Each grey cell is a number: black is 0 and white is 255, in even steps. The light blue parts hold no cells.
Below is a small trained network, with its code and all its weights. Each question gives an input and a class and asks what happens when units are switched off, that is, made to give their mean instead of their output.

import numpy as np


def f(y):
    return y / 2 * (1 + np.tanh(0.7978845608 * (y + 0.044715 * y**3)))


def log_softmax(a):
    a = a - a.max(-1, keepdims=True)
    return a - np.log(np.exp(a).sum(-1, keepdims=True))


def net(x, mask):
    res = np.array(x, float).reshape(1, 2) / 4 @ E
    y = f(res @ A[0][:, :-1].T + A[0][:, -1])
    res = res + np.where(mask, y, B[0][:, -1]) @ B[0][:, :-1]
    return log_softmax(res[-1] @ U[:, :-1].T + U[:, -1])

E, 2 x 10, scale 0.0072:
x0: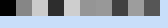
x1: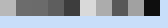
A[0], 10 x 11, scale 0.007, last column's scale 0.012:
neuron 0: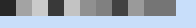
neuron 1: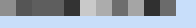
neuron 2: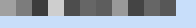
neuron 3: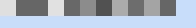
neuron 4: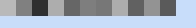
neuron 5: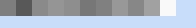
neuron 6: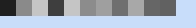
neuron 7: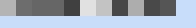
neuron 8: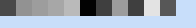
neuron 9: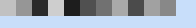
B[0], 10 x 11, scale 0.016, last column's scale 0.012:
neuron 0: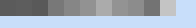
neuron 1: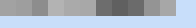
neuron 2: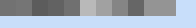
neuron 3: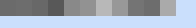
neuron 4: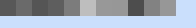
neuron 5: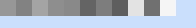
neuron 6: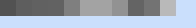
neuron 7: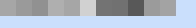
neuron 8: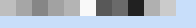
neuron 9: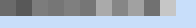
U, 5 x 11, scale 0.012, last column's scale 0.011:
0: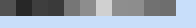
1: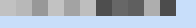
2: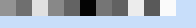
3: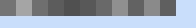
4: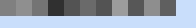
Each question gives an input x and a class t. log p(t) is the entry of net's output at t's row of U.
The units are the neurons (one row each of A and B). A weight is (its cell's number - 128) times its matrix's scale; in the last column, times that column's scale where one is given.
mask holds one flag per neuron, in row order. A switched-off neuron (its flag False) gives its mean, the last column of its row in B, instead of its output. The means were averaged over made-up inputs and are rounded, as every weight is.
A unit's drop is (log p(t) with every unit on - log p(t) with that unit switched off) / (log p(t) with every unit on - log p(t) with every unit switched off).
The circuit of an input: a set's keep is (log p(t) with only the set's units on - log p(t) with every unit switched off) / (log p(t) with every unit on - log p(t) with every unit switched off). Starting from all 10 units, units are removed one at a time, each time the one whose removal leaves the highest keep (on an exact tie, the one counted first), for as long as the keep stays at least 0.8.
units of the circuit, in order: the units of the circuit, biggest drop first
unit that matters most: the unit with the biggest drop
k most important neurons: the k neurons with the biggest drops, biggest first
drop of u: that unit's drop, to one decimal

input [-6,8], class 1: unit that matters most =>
neuron 7
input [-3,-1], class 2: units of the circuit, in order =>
neuron 6; neuron 8
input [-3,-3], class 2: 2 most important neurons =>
neuron 6; neuron 0
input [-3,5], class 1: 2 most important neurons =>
neuron 7; neuron 1
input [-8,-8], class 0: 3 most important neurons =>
neuron 9; neuron 3; neuron 4
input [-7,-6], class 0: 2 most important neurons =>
neuron 9; neuron 3
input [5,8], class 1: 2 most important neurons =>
neuron 7; neuron 1
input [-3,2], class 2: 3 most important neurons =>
neuron 8; neuron 6; neuron 0
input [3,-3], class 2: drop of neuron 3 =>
0.2
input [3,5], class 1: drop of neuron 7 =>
0.1
